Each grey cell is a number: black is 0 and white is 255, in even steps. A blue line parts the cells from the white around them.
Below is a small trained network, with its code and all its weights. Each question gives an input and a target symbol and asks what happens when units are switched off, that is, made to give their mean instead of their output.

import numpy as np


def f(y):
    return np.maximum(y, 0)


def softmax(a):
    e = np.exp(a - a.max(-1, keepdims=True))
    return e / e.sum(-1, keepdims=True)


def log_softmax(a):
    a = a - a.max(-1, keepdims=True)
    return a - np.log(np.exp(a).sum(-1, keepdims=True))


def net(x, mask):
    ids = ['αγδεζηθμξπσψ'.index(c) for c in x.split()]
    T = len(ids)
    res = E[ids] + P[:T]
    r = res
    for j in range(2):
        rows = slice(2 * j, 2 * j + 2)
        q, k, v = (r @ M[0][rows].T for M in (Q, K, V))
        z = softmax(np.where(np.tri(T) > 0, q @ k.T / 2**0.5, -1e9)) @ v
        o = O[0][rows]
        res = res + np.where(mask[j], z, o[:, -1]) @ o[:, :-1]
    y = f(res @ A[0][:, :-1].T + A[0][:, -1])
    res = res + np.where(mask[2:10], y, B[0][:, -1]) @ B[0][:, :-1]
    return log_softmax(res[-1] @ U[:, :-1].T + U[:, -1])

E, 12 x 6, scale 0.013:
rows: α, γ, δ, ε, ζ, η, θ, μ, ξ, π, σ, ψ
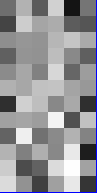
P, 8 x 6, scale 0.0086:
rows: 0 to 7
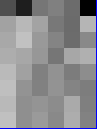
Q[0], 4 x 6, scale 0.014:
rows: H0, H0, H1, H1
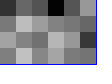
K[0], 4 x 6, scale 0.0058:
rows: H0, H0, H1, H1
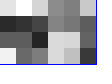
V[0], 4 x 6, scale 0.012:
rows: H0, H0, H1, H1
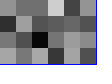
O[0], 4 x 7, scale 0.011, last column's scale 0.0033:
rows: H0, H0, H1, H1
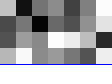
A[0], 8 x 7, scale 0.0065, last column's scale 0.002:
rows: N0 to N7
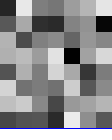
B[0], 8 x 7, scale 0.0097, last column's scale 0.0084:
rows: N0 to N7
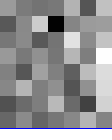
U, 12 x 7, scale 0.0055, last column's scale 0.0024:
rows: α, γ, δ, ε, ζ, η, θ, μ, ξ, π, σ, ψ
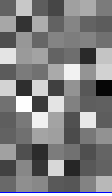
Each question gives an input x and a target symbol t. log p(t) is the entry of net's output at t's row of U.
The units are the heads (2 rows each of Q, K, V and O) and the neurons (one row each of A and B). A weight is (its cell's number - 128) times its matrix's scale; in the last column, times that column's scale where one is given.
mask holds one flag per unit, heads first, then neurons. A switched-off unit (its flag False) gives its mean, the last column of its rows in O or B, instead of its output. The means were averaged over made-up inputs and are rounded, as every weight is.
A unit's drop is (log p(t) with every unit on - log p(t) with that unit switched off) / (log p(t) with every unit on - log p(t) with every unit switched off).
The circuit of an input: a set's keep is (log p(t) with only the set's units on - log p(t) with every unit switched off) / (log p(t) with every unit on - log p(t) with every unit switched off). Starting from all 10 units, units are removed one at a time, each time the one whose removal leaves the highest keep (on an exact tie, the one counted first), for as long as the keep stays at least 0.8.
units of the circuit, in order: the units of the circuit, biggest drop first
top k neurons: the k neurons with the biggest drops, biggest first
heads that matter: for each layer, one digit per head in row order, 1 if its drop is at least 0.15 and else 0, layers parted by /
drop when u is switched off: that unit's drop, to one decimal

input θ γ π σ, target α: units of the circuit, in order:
(H0; N1)
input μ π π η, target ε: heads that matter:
01
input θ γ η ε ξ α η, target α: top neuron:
(N1)
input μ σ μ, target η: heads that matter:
10
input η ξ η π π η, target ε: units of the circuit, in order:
(H1; H0)
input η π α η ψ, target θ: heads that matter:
01
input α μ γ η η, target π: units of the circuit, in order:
(H0; H1)
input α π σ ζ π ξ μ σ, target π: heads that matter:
10
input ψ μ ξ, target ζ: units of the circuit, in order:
(H1; N0; N4)
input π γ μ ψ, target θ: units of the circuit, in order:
(H1; H0)
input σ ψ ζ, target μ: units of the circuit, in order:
(H1; H0; N4)
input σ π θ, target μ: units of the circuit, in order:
(N4; H0; H1)
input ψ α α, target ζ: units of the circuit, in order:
(H1; N3; N5)
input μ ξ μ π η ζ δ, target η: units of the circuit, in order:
(H0)
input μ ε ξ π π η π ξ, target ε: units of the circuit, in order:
(H1; H0)
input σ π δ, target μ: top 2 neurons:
(N4; N2)
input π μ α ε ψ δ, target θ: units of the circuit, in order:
(H0; H1)
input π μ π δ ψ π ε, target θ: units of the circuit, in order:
(H0; H1)
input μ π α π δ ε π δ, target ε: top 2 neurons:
(N4; N5)
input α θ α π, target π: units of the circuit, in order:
(H0)
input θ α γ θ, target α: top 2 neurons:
(N1; N7)
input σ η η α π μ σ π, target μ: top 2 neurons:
(N4; N5)
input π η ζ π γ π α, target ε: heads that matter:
01
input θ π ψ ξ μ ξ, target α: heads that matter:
10
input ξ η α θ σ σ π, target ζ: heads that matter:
11
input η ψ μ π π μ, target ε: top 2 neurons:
(N3; N4)
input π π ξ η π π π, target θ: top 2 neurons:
(N6; N5)
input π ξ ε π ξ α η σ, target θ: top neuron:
(N5)
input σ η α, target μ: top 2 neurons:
(N4; N2)
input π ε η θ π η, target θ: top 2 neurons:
(N6; N1)
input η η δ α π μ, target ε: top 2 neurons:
(N4; N3)
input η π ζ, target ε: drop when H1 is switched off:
0.5
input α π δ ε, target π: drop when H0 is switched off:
0.7
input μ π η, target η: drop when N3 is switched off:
0.2
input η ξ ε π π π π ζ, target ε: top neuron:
(N3)
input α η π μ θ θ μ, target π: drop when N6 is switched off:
0.0
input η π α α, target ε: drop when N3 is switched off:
0.1
